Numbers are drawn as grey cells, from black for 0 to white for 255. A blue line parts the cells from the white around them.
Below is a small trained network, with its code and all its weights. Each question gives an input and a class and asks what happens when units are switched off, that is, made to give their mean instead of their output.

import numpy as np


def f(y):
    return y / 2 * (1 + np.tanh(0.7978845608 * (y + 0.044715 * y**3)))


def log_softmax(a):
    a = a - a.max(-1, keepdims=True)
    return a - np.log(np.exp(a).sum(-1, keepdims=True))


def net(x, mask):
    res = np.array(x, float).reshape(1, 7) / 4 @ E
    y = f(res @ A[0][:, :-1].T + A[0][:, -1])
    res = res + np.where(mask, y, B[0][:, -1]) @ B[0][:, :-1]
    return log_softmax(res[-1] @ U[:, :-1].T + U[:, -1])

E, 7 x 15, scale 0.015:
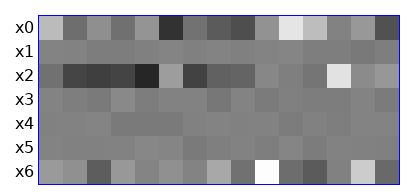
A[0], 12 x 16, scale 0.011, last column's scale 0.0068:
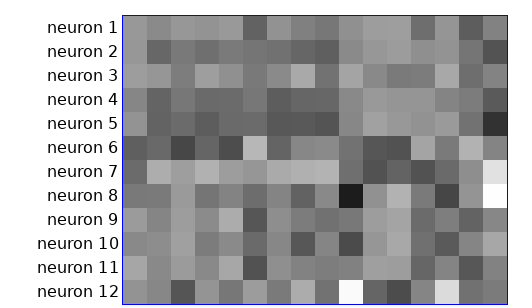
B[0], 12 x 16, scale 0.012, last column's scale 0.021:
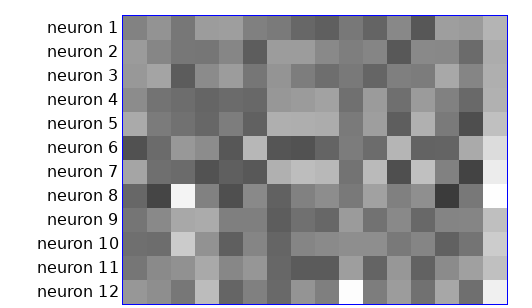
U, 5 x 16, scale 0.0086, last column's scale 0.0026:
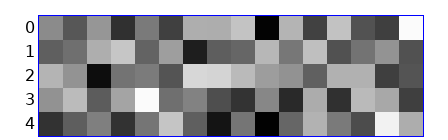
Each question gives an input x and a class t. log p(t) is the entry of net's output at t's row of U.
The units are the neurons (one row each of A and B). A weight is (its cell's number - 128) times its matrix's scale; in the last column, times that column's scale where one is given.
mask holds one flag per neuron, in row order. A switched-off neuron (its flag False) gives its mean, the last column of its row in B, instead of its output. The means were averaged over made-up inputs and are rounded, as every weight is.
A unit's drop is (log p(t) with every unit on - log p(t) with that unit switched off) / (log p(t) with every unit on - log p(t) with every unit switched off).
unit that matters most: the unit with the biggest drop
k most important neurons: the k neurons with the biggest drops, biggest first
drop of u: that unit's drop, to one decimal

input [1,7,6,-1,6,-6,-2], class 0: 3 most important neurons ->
neuron 5; neuron 4; neuron 11
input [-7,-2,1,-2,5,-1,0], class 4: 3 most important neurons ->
neuron 6; neuron 5; neuron 12
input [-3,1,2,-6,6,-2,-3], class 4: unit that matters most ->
neuron 12
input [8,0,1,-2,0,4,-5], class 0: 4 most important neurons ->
neuron 5; neuron 12; neuron 6; neuron 4
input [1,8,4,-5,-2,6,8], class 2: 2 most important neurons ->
neuron 8; neuron 11
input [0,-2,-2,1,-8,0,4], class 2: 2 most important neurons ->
neuron 6; neuron 8
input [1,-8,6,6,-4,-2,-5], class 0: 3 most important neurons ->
neuron 5; neuron 4; neuron 11
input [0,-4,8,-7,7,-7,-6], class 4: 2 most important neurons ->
neuron 6; neuron 7
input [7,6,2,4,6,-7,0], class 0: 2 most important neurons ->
neuron 12; neuron 5
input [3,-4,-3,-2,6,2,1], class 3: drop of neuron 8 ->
0.3
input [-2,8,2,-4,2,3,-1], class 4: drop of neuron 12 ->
0.5
